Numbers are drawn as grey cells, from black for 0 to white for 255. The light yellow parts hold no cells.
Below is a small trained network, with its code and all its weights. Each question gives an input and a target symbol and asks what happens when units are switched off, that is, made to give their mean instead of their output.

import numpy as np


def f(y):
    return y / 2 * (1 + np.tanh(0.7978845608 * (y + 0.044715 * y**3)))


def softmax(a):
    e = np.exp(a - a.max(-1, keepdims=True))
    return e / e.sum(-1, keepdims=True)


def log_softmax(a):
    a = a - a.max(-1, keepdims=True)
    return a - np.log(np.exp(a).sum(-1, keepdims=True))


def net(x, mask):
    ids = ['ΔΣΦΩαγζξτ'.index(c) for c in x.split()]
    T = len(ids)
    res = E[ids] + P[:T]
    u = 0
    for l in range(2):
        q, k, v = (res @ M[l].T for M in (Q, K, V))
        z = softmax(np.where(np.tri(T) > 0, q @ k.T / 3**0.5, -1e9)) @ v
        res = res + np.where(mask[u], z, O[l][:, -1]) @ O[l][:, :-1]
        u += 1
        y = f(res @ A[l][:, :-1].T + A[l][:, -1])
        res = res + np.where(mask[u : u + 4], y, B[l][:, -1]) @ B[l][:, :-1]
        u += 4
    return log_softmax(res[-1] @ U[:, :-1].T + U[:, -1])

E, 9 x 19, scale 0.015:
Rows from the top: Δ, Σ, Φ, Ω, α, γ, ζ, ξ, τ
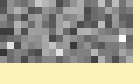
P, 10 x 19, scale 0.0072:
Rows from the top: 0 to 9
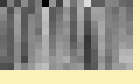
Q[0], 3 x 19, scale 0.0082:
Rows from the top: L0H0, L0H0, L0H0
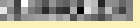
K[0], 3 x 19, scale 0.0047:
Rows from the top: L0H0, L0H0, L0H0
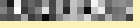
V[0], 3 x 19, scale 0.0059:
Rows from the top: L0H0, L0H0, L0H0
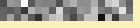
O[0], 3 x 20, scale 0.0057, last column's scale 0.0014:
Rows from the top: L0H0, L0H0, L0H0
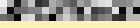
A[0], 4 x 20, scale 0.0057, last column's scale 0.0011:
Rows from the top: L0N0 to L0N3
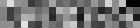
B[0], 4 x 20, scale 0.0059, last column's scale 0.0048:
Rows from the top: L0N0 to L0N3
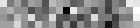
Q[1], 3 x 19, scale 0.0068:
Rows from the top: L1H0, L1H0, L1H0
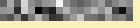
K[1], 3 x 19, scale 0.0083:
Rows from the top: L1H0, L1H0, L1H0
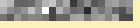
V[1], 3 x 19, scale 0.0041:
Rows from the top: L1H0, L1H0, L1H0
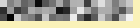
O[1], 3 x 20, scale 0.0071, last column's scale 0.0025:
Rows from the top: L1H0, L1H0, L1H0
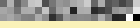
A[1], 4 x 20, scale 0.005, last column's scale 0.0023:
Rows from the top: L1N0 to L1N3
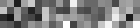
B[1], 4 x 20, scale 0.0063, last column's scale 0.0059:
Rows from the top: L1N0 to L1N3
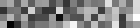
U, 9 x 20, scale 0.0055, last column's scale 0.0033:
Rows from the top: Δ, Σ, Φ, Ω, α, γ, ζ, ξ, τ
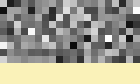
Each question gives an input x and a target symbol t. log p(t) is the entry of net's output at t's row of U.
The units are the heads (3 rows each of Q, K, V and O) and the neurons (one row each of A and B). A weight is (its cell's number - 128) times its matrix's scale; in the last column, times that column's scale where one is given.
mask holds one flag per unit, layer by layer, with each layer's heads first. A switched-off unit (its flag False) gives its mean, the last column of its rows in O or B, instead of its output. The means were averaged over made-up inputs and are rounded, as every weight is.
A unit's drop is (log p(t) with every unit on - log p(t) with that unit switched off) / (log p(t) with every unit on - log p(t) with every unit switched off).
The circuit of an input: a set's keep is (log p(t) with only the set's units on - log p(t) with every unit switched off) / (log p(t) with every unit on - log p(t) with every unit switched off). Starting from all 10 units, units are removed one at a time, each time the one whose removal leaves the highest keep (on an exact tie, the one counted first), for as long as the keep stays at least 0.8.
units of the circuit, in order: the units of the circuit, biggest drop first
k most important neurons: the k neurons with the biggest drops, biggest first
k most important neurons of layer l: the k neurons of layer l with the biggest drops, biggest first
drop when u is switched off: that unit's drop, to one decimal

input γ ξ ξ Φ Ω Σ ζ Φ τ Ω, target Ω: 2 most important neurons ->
(L0N2; L0N1)
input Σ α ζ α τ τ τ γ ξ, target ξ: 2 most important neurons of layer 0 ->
(L0N0; L0N1)
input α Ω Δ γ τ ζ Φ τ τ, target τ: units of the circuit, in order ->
(L0H0; L0N2; L1H0)
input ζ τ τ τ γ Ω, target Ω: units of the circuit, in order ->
(L1H0)
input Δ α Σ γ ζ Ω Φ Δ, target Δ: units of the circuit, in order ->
(L1N3; L0N1; L0H0)
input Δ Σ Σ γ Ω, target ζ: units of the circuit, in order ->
(L0H0; L1H0)
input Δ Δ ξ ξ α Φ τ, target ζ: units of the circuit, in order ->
(L0H0; L1H0)
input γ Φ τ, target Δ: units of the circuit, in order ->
(L1N3; L0H0; L0N1; L0N2)
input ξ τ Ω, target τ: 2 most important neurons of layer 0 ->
(L0N2; L0N1)
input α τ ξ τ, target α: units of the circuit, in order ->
(L0H0; L1N1; L1H0)
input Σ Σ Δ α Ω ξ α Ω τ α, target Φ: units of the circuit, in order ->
(L0H0; L1H0)
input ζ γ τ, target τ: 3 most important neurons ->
(L0N2; L1N0; L1N1)
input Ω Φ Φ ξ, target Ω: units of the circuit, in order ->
(L0H0; L1H0)
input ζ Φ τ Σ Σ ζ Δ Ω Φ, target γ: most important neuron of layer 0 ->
(L0N2)
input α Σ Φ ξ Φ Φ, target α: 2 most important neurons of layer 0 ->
(L0N3; L0N2)
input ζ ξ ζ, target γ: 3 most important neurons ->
(L1N2; L0N0; L0N1)
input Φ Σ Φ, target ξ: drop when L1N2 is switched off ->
0.8
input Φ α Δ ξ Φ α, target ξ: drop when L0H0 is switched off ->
0.7
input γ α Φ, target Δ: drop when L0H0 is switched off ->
0.8
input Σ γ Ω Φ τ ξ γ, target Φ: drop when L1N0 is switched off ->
0.1
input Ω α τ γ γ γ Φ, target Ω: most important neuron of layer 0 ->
(L0N0)
